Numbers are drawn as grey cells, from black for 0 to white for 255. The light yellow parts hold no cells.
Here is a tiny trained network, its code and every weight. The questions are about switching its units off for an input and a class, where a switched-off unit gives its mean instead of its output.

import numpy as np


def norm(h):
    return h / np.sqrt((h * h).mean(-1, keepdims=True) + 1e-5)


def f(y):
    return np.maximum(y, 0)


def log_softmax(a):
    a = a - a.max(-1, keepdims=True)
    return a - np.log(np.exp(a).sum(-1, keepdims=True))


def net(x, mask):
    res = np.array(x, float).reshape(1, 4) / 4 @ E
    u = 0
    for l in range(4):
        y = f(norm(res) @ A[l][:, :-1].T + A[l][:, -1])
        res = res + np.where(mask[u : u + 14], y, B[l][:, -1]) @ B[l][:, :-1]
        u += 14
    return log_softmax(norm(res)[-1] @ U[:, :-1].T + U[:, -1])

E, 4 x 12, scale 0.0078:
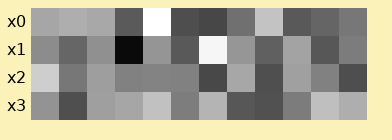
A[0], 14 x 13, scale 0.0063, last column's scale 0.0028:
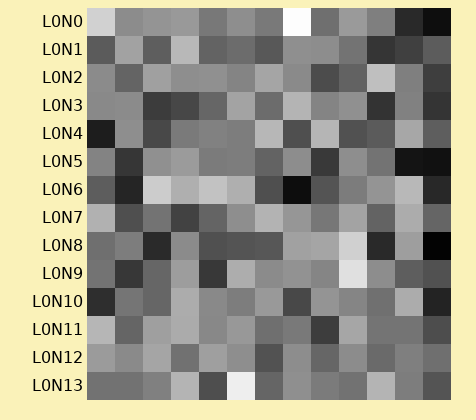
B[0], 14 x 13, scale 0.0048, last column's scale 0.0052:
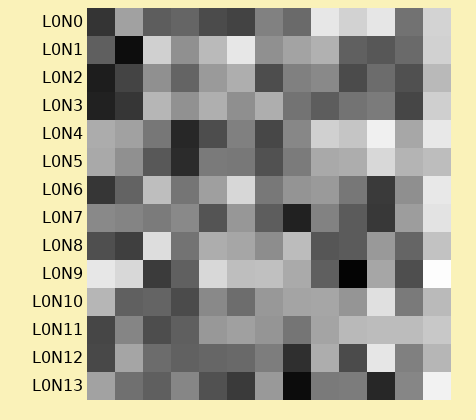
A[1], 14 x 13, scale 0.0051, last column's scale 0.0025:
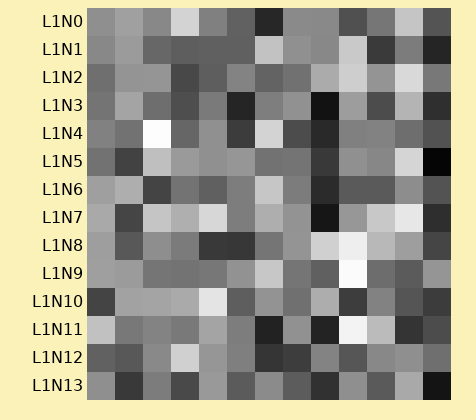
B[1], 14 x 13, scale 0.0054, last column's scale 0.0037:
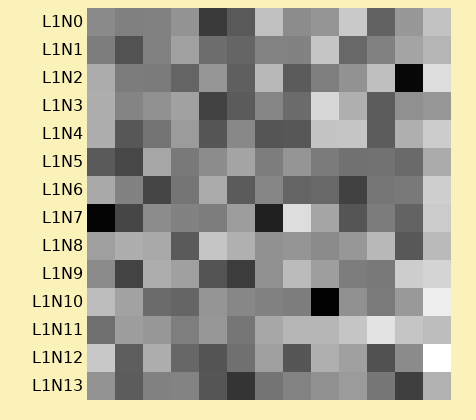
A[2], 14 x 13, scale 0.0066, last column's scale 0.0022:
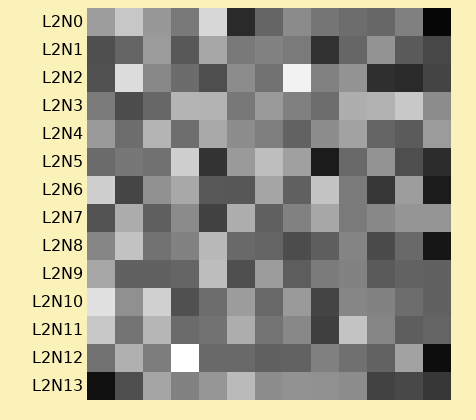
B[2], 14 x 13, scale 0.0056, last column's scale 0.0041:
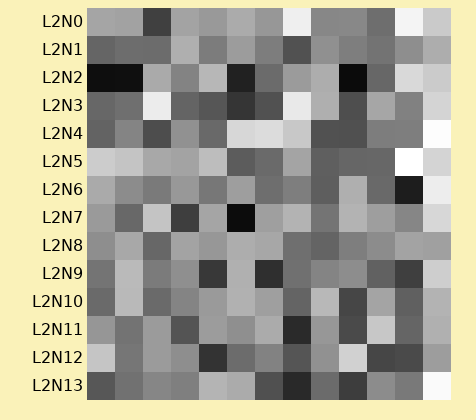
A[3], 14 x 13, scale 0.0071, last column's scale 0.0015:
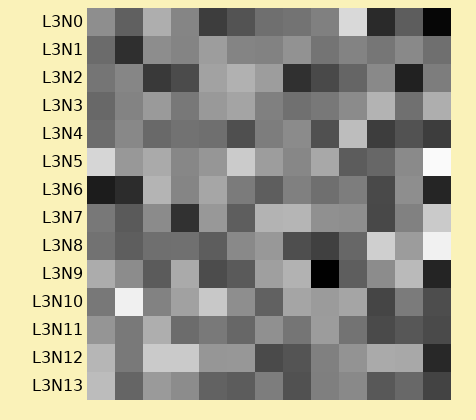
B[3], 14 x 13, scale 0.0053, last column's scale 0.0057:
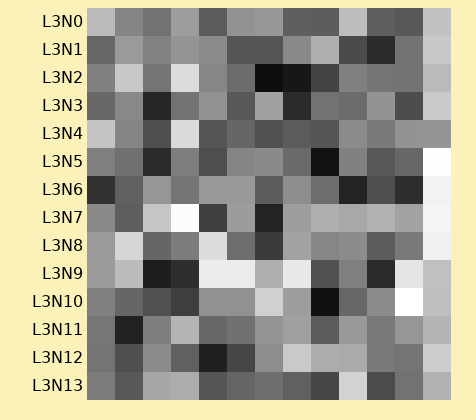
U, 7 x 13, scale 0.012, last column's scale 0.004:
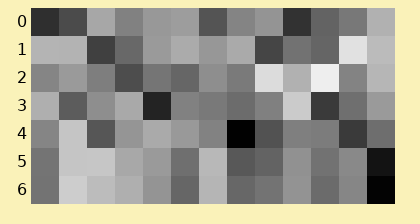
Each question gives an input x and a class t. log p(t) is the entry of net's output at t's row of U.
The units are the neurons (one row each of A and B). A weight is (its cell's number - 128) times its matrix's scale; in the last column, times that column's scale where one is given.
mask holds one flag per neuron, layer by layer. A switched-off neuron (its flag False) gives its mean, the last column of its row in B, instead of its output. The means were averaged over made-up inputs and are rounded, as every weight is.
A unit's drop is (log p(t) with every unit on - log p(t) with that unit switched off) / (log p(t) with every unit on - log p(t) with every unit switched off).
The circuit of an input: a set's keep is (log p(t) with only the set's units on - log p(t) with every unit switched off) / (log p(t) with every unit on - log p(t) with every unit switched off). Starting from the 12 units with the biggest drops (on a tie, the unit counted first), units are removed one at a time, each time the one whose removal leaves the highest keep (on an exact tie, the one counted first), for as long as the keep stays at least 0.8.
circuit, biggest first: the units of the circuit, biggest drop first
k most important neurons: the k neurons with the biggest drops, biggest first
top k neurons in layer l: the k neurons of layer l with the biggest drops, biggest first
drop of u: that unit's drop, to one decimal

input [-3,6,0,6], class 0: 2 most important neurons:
[L1N7 L0N13]
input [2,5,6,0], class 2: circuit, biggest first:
[L0N0]
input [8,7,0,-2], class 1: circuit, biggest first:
[L2N0 L3N10]
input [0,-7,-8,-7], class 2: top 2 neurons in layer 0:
[L0N4 L0N6]
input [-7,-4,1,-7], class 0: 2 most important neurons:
[L0N1 L2N2]
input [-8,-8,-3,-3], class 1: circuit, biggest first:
[L0N9 L2N5]
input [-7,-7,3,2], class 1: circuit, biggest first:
[L3N9 L2N5]
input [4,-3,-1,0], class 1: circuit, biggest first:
[L1N10 L2N0]
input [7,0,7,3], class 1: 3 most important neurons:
[L2N0 L0N4 L3N10]
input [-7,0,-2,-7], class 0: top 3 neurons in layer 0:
[L0N1 L0N8 L0N3]
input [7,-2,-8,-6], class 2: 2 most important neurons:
[L0N4 L0N9]
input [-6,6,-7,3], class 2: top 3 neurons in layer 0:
[L0N4 L0N10 L0N13]
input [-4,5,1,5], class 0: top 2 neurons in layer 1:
[L1N7 L1N12]
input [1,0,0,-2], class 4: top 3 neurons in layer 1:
[L1N10 L1N7 L1N9]
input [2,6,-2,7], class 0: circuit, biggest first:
[L1N7]
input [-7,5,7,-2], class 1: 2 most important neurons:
[L0N9 L0N4]
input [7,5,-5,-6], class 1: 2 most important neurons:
[L2N0 L1N7]
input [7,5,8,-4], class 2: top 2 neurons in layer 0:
[L0N0 L0N9]
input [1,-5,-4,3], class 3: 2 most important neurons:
[L1N12 L0N0]
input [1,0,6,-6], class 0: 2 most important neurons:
[L0N1 L0N3]
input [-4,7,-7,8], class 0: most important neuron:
[L1N7]
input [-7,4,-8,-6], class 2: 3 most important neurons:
[L0N4 L1N10 L2N4]
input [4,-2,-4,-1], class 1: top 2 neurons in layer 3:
[L3N10 L3N5]
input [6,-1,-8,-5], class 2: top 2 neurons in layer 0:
[L0N4 L0N9]
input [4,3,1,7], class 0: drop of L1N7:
0.1
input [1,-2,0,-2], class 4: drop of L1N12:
0.1
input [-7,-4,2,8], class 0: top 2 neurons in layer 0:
[L0N6 L0N2]
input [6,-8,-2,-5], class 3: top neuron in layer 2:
[L2N12]
